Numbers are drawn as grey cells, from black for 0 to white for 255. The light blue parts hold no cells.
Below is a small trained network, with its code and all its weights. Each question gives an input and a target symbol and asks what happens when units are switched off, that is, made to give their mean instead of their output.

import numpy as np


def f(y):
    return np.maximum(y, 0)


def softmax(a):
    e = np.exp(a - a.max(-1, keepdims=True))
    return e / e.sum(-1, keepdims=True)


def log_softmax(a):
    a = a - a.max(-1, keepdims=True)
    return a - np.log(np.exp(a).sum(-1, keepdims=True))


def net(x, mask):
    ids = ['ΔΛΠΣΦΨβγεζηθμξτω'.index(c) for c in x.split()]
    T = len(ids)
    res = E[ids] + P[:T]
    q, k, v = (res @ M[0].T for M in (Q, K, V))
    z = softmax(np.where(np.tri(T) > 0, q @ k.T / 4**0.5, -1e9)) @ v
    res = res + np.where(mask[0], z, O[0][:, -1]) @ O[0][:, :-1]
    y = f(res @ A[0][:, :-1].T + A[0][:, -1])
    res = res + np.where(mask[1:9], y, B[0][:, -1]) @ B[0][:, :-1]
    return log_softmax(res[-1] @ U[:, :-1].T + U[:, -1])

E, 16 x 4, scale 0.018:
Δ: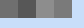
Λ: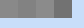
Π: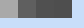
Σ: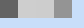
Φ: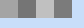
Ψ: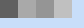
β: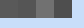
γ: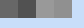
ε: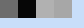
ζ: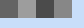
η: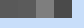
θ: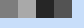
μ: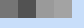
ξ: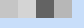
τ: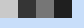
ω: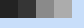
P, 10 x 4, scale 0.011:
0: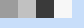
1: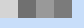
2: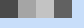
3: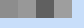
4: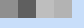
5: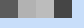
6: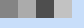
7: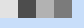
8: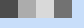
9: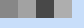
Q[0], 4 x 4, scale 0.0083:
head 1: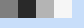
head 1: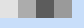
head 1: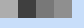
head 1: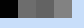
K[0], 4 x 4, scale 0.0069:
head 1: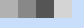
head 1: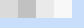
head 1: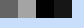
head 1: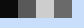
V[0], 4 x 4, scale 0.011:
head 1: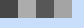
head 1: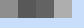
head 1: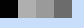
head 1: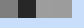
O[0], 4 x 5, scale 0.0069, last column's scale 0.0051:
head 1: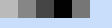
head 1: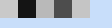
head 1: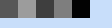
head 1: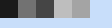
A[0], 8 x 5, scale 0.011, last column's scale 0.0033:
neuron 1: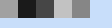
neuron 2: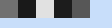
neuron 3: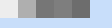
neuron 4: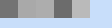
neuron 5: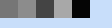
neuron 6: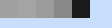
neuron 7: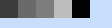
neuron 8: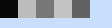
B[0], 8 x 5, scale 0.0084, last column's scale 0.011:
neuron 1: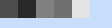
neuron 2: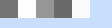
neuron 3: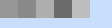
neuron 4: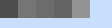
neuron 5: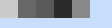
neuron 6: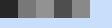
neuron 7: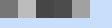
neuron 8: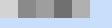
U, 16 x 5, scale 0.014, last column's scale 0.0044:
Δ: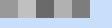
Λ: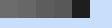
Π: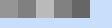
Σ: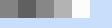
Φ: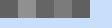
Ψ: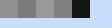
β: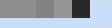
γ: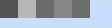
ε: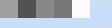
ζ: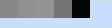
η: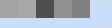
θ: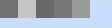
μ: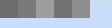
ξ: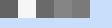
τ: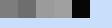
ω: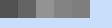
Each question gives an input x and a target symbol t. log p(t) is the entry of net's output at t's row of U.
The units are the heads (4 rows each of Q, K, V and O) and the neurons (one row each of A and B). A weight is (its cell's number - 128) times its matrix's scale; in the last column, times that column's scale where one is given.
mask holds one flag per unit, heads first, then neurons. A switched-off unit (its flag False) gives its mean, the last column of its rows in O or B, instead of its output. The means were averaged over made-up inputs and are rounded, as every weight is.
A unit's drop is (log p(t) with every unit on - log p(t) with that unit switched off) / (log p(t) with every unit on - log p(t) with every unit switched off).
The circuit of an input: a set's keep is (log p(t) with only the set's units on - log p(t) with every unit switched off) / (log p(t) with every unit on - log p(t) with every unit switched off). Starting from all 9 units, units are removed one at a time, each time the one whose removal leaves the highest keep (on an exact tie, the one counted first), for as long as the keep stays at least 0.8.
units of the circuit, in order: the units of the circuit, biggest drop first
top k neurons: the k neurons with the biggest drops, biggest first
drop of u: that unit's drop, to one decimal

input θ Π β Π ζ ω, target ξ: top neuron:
[neuron 7]
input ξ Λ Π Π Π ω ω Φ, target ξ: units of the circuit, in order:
[neuron 2; head 1]
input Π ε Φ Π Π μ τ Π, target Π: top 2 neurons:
[neuron 2; neuron 3]
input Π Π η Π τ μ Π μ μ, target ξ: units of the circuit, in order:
[neuron 1; neuron 2]
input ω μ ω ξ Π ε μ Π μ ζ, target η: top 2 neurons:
[neuron 8; neuron 5]
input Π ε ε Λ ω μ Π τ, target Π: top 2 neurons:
[neuron 2; neuron 3]
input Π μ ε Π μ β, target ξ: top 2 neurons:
[neuron 1; neuron 7]
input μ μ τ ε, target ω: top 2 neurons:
[neuron 1; neuron 8]
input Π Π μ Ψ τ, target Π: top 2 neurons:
[neuron 2; neuron 7]
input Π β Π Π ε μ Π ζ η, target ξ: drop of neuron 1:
0.3
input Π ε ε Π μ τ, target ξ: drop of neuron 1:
0.1
